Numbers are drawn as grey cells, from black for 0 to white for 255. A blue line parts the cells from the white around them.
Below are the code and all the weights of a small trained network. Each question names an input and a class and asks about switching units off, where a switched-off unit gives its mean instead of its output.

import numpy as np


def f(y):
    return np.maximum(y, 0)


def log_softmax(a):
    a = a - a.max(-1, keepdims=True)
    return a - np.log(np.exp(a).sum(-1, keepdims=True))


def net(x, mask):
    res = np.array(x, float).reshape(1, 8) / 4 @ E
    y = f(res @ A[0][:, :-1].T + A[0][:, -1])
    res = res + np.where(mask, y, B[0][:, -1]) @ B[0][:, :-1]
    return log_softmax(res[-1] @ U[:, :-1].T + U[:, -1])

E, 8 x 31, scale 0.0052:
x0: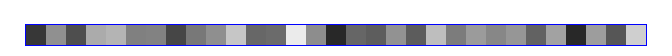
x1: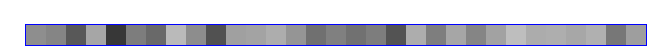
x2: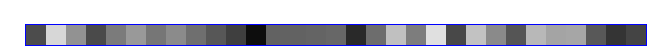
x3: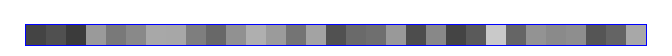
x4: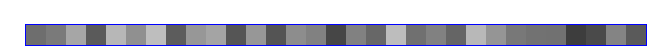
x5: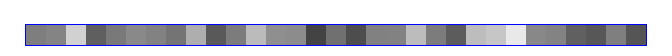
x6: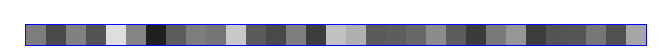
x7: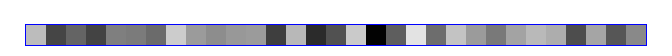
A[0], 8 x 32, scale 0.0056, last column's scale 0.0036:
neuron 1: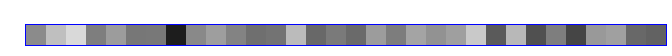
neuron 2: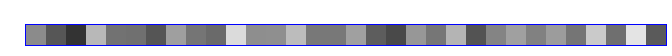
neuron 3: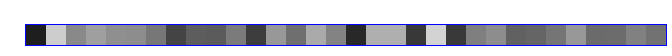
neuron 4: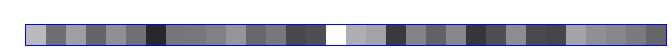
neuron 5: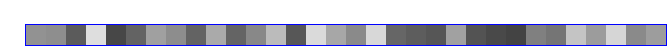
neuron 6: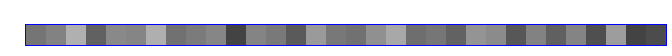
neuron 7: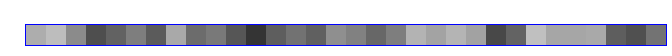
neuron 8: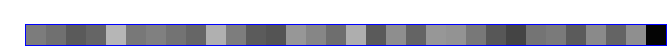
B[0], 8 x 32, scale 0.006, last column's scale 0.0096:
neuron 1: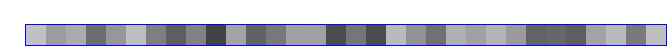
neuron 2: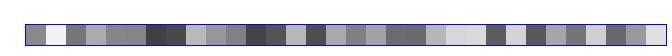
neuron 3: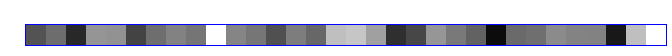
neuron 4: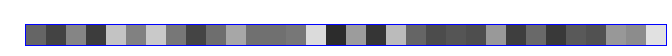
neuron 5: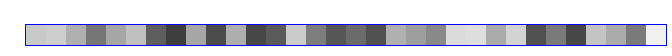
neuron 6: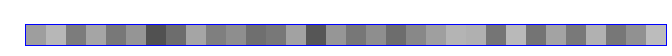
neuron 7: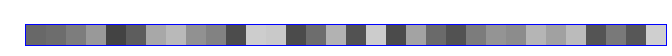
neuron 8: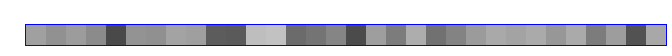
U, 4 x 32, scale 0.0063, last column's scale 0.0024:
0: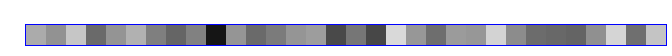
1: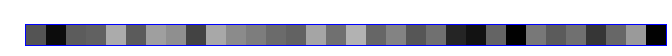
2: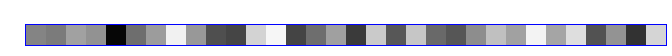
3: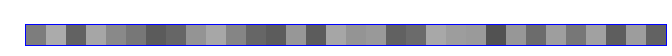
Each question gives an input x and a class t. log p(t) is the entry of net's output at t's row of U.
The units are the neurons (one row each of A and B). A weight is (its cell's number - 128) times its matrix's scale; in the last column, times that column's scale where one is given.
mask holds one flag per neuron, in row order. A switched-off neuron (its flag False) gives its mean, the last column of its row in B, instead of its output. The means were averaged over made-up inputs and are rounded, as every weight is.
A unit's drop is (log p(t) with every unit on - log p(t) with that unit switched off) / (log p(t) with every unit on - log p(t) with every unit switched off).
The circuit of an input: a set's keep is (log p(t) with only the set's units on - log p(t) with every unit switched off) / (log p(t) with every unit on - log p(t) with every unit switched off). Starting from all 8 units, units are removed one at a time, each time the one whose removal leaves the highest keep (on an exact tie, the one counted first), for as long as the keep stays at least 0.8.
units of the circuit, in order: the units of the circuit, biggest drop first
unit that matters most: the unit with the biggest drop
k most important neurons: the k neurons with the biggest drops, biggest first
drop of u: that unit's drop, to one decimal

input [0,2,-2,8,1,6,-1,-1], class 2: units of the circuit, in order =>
(neuron 5)
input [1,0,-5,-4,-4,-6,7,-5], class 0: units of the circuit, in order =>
(neuron 4; neuron 5)
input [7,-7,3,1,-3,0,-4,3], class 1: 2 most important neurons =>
(neuron 2; neuron 5)
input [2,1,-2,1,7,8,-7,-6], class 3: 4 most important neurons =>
(neuron 3; neuron 4; neuron 6; neuron 5)
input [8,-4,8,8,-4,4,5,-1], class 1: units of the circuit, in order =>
(neuron 2; neuron 5)
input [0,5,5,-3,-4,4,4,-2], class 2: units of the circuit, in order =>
(neuron 7; neuron 2)
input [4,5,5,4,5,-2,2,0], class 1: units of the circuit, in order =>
(neuron 2; neuron 5)
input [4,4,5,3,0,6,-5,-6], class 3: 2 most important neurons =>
(neuron 3; neuron 4)
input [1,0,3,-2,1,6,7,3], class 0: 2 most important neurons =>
(neuron 3; neuron 1)
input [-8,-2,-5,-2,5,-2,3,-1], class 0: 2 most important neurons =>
(neuron 3; neuron 5)
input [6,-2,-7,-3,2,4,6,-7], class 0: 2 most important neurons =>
(neuron 1; neuron 7)
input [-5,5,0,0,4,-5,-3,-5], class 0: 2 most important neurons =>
(neuron 5; neuron 2)
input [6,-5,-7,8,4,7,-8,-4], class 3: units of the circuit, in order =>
(neuron 4; neuron 3)
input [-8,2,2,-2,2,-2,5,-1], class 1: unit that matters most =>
neuron 4
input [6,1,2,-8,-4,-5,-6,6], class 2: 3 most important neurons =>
(neuron 7; neuron 3; neuron 5)
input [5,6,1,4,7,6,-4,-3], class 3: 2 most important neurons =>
(neuron 3; neuron 7)
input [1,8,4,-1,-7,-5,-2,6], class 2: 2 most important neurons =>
(neuron 7; neuron 3)
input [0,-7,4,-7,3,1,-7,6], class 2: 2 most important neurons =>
(neuron 7; neuron 5)
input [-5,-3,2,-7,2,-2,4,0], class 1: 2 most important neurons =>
(neuron 5; neuron 4)
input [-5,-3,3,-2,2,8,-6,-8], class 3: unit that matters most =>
neuron 3
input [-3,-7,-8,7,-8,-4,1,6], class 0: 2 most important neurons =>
(neuron 3; neuron 4)
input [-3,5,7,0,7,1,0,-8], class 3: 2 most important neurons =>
(neuron 3; neuron 6)
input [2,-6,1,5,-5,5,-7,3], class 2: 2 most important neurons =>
(neuron 5; neuron 4)
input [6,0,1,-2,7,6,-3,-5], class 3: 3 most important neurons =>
(neuron 3; neuron 4; neuron 5)
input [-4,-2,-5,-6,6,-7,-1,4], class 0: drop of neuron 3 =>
0.2
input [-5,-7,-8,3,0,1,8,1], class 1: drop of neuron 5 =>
0.1
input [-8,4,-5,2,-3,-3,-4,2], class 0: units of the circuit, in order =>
(neuron 5)
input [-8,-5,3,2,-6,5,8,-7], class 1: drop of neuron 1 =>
0.0
